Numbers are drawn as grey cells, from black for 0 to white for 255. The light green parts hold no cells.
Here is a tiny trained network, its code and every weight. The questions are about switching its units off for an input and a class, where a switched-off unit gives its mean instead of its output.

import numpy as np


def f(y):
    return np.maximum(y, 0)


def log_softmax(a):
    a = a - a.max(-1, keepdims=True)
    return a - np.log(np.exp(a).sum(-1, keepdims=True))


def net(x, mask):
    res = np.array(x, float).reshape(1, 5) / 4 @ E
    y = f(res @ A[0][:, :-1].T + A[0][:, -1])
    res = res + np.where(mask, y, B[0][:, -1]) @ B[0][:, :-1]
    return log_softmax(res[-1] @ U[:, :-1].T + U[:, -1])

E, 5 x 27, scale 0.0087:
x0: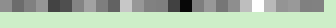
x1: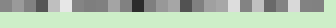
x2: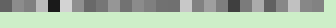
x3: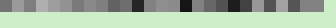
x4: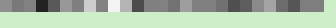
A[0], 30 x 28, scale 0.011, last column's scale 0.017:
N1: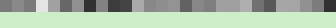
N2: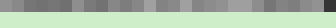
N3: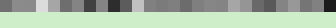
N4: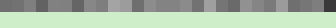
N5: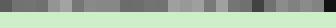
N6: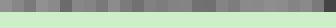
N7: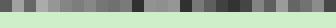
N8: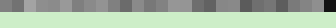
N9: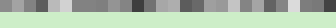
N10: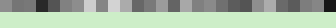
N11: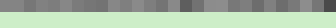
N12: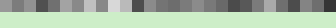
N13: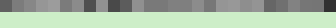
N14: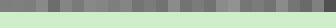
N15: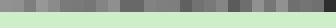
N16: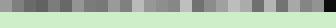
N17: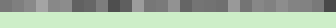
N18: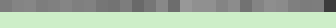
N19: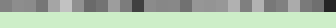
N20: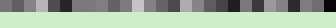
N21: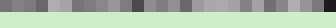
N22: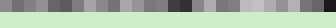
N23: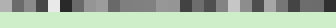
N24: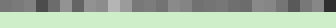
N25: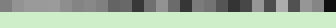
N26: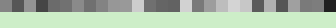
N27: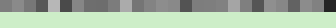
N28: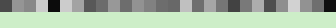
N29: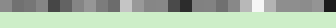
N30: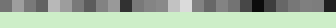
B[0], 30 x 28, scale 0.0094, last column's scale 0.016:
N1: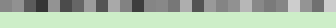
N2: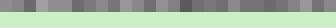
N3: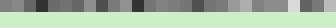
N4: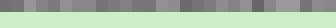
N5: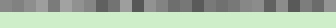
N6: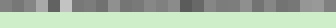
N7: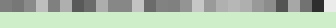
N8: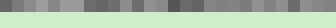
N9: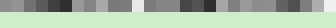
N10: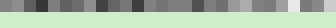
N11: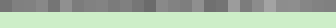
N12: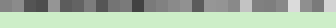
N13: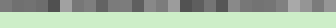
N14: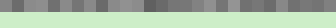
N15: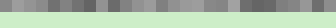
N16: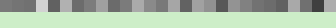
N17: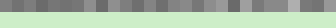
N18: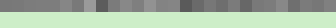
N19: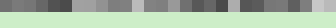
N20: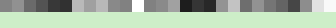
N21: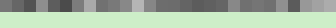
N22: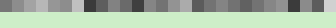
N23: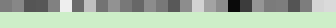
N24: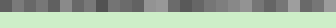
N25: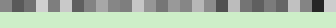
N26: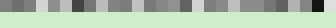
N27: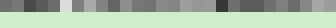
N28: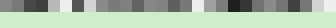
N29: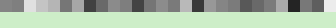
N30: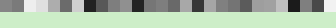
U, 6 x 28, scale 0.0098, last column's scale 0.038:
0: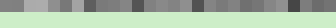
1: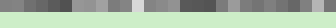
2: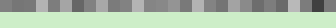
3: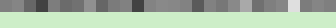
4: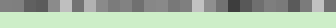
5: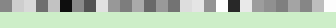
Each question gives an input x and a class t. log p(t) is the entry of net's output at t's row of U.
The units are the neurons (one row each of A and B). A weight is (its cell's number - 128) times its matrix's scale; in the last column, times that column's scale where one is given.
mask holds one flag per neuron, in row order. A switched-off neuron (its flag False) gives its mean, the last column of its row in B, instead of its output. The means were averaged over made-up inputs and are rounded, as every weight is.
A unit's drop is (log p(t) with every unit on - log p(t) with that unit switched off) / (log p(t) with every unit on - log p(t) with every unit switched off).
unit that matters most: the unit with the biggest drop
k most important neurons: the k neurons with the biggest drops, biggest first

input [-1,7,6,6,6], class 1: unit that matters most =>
N9
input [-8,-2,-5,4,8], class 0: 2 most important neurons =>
[N30 N1]
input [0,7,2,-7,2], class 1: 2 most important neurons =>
[N9 N19]
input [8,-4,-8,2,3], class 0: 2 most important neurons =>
[N29 N22]
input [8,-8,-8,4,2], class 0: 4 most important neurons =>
[N29 N22 N28 N9]
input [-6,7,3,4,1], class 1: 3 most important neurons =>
[N9 N19 N29]
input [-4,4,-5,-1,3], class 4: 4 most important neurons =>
[N23 N20 N29 N22]
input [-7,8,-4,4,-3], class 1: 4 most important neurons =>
[N9 N19 N29 N21]
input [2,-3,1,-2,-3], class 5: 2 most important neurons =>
[N19 N9]
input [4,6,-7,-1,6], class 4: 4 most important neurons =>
[N23 N20 N27 N1]
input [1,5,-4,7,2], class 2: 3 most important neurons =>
[N7 N25 N20]
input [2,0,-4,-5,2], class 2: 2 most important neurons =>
[N26 N28]
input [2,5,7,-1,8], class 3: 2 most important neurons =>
[N10 N12]
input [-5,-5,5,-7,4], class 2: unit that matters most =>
N26
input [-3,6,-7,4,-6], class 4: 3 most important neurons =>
[N23 N20 N27]
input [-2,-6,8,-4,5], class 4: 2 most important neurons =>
[N28 N9]
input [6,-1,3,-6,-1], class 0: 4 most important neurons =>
[N29 N22 N7 N25]
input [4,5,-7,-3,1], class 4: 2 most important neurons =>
[N23 N20]
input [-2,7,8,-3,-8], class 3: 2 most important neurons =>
[N1 N3]
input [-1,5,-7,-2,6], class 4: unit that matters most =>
N23
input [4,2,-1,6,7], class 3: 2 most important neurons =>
[N12 N10]
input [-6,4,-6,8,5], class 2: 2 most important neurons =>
[N7 N25]
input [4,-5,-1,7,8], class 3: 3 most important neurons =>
[N12 N10 N26]
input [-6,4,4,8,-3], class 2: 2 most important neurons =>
[N7 N25]
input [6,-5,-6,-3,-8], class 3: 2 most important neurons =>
[N3 N1]
